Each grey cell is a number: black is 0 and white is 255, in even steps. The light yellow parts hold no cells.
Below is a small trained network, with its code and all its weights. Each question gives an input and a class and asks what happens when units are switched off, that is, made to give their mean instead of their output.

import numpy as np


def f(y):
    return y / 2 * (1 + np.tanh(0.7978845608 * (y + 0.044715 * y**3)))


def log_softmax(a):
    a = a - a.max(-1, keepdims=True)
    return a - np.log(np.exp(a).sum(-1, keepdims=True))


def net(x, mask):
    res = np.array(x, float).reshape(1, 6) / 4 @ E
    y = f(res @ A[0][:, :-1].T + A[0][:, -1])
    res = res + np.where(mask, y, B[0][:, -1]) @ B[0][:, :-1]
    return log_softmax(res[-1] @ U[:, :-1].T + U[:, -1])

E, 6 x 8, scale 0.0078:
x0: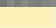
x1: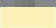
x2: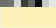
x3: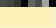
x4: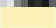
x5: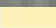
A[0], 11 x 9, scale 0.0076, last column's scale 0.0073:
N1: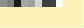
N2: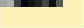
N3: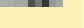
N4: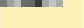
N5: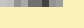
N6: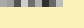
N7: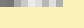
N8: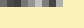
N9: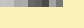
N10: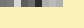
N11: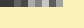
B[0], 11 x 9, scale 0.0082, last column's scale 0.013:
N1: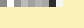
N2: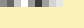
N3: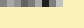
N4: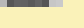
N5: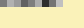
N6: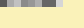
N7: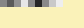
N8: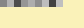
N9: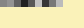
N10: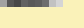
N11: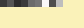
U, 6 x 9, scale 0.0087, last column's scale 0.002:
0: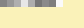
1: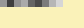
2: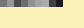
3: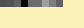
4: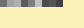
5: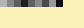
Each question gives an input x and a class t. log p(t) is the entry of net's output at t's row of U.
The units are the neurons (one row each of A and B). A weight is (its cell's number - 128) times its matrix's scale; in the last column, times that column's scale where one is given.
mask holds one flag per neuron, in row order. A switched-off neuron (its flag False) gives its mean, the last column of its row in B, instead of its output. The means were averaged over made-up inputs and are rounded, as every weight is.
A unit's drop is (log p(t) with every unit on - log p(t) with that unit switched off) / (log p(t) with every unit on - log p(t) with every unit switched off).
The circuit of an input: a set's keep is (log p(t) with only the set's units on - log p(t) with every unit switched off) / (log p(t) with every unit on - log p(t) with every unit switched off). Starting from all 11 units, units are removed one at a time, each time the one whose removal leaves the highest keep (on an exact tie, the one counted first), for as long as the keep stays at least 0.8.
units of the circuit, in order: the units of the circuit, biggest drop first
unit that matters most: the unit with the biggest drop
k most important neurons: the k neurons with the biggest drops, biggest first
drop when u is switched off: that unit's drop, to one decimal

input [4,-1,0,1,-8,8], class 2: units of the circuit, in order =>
(N11)
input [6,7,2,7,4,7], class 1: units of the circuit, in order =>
(N2, N1)
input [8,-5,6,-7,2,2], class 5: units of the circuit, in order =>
(N9, N2)
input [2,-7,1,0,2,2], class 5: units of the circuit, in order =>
(N7, N1)
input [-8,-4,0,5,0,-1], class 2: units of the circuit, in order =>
(N11, N4)
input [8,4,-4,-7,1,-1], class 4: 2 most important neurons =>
(N2, N9)
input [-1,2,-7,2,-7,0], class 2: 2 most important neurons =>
(N11, N2)
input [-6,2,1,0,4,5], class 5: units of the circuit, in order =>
(N7, N1)
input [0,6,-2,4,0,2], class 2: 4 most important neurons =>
(N7, N11, N8, N6)
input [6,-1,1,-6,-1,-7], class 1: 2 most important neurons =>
(N1, N7)
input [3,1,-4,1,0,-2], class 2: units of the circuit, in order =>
(N2, N8)
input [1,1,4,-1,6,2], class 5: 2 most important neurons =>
(N7, N9)
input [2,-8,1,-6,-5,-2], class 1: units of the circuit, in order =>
(N1, N7)
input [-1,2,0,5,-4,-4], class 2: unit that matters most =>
N8
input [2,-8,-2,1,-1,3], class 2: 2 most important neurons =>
(N2, N7)
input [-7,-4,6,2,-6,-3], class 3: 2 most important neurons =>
(N11, N2)
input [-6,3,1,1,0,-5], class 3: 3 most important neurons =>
(N7, N2, N1)
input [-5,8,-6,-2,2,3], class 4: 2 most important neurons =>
(N2, N7)
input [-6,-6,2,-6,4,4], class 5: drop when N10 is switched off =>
0.0
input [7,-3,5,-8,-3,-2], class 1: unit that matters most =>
N7
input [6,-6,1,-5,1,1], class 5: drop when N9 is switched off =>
0.2
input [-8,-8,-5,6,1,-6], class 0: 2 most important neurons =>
(N2, N9)
